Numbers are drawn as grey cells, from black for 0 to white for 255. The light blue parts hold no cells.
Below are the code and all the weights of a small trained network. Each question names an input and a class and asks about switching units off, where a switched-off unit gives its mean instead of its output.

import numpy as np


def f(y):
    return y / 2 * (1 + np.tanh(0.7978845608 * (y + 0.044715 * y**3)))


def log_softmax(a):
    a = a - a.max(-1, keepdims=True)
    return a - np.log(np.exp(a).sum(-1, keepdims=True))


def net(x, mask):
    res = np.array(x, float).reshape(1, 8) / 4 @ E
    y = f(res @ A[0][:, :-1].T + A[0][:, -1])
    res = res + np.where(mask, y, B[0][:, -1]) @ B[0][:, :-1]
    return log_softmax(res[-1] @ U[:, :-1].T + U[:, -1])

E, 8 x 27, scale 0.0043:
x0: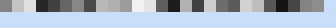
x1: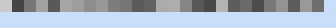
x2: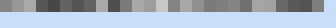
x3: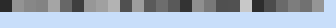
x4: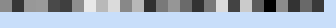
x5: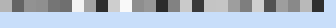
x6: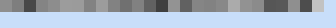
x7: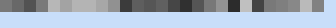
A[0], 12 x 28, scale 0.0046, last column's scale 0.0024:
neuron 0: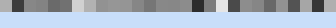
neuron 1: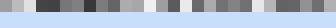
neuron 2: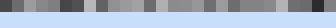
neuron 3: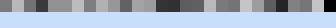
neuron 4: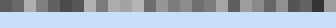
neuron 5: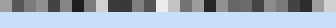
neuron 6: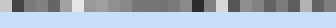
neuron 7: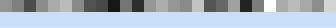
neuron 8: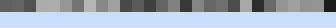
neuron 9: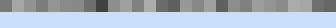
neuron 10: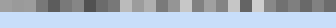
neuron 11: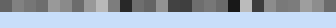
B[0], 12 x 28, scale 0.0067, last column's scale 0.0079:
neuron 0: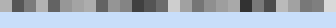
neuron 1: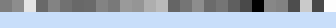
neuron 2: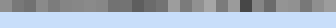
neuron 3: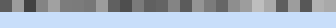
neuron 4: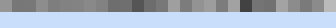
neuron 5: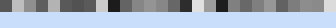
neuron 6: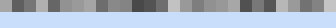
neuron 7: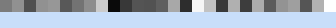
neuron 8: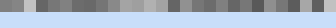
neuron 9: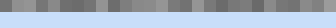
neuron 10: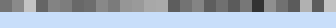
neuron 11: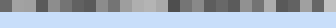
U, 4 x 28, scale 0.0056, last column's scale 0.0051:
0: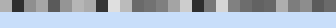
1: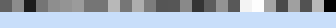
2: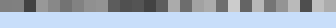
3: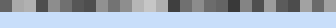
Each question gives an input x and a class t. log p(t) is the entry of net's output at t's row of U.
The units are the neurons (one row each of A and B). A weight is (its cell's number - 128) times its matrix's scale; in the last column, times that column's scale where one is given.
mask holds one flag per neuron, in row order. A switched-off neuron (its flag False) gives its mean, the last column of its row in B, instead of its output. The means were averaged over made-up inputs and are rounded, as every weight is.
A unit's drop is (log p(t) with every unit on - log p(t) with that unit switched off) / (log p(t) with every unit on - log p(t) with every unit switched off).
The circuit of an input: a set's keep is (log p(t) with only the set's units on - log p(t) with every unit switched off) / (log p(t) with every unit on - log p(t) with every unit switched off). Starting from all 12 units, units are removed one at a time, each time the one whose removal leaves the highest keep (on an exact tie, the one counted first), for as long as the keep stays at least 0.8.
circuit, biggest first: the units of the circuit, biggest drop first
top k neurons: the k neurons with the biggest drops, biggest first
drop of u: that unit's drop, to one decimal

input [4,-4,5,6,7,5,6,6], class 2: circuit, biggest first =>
[neuron 3]
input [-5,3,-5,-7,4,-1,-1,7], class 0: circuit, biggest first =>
[neuron 8; neuron 0]
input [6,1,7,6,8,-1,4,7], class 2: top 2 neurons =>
[neuron 1; neuron 3]
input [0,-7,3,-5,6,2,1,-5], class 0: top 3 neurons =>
[neuron 5; neuron 7; neuron 11]
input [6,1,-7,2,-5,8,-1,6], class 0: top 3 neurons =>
[neuron 7; neuron 5; neuron 6]
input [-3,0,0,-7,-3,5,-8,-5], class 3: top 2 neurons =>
[neuron 1; neuron 10]
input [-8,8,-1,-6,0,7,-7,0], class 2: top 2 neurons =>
[neuron 7; neuron 1]
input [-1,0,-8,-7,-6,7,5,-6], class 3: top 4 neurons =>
[neuron 10; neuron 1; neuron 0; neuron 9]
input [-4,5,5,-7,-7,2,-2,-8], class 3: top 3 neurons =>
[neuron 1; neuron 10; neuron 0]
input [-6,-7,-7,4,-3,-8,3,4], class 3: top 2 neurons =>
[neuron 8; neuron 11]
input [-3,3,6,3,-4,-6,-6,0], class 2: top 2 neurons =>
[neuron 7; neuron 1]
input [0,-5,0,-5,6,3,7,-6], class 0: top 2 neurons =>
[neuron 7; neuron 5]
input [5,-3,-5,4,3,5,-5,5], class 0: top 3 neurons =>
[neuron 7; neuron 5; neuron 0]
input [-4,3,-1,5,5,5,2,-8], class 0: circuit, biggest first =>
[neuron 7]
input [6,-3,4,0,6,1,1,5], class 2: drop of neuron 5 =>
-0.2
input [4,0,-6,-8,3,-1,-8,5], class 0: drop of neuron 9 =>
0.0
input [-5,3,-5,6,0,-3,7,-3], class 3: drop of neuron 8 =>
0.4
